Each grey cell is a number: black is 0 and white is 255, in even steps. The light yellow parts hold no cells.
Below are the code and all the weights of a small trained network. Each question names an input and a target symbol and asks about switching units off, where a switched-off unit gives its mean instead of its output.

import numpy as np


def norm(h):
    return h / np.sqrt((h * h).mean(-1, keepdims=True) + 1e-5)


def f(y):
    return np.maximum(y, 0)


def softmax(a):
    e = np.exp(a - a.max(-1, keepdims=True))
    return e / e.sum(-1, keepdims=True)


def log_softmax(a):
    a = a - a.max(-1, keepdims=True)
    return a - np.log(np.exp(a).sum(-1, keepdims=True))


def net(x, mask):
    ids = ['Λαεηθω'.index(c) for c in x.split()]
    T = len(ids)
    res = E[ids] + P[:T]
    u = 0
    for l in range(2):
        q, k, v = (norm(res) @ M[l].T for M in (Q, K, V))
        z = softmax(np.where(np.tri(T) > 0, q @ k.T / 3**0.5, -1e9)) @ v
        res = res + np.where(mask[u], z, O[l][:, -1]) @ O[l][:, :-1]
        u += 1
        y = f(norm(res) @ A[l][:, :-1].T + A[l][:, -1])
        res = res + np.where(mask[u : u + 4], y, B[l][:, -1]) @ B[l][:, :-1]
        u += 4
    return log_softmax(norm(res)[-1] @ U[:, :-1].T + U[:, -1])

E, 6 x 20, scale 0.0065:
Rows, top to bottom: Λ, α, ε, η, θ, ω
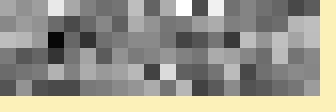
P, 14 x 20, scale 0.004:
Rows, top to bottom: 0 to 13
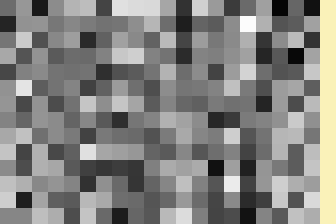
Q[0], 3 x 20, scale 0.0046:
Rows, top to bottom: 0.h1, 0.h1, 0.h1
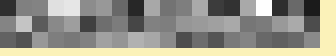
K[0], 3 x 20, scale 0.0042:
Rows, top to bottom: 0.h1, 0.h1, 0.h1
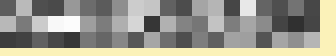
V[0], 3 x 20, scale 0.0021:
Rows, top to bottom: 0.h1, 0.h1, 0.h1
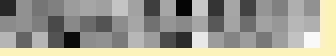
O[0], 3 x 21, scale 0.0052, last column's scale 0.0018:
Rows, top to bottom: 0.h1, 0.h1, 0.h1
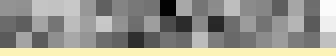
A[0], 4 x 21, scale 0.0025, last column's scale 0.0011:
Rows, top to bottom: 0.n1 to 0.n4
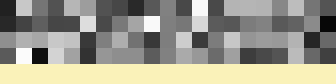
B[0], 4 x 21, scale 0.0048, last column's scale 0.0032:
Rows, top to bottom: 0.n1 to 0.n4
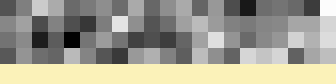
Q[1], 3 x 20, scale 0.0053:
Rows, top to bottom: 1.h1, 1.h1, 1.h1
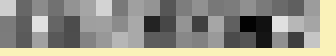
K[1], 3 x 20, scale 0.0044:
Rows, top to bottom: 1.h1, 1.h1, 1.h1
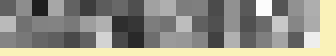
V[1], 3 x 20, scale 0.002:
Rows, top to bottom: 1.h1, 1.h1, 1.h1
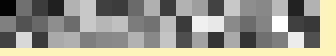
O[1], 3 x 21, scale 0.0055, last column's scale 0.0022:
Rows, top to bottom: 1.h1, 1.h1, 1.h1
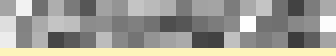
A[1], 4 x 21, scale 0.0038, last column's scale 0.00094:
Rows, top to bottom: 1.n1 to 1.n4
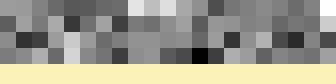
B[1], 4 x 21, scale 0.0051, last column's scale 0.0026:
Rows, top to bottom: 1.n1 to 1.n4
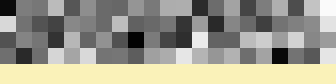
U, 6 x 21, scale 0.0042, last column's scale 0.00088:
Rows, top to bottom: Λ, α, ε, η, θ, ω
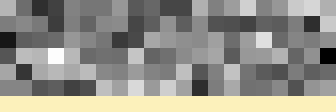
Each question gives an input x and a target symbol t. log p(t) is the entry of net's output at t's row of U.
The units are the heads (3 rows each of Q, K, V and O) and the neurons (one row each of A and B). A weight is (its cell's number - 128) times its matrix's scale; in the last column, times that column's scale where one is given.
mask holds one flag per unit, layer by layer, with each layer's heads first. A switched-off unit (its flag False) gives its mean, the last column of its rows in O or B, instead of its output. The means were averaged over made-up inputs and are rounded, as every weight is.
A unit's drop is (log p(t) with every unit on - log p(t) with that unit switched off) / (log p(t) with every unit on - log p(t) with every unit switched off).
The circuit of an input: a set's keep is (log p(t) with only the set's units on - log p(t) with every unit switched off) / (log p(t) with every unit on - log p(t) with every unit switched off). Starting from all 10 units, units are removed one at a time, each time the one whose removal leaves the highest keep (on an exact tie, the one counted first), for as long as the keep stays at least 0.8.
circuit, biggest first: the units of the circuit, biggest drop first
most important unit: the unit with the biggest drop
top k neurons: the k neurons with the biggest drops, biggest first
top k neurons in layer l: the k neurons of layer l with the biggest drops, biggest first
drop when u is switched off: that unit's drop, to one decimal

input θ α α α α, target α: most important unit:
0.n1
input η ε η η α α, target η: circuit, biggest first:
(0.n4; 0.h1; 0.n1)
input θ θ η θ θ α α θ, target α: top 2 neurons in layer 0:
(0.n3; 0.n1)
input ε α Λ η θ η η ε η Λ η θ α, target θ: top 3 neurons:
(0.n3; 0.n2; 1.n4)
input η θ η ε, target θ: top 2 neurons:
(1.n4; 0.n3)
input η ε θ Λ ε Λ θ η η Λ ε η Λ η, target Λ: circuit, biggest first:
(1.n1; 1.n4)
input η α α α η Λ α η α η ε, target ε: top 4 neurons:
(0.n2; 1.n4; 0.n3; 1.n2)
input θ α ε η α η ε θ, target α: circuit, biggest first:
(0.h1; 0.n1; 1.n2)
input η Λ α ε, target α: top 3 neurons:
(0.n3; 0.n4; 0.n2)
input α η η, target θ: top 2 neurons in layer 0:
(0.n1; 0.n2)
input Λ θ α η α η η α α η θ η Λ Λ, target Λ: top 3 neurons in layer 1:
(1.n2; 1.n3; 1.n4)
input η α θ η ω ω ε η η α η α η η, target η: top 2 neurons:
(0.n3; 0.n1)
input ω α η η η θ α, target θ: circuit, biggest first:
(0.n3; 1.n4; 1.h1)
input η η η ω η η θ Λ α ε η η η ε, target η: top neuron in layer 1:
(1.n2)
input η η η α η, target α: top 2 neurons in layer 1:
(1.n1; 1.n4)
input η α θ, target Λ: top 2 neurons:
(0.n3; 0.n4)
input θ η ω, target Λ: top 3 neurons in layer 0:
(0.n3; 0.n4; 0.n1)
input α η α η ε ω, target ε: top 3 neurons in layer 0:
(0.n4; 0.n2; 0.n1)
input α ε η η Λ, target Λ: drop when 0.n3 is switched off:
0.2
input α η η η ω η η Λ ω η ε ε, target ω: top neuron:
(1.n1)
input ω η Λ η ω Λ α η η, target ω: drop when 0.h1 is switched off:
1.2
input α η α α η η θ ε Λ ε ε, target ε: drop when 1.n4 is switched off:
0.2
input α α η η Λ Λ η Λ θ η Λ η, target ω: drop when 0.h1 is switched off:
1.6
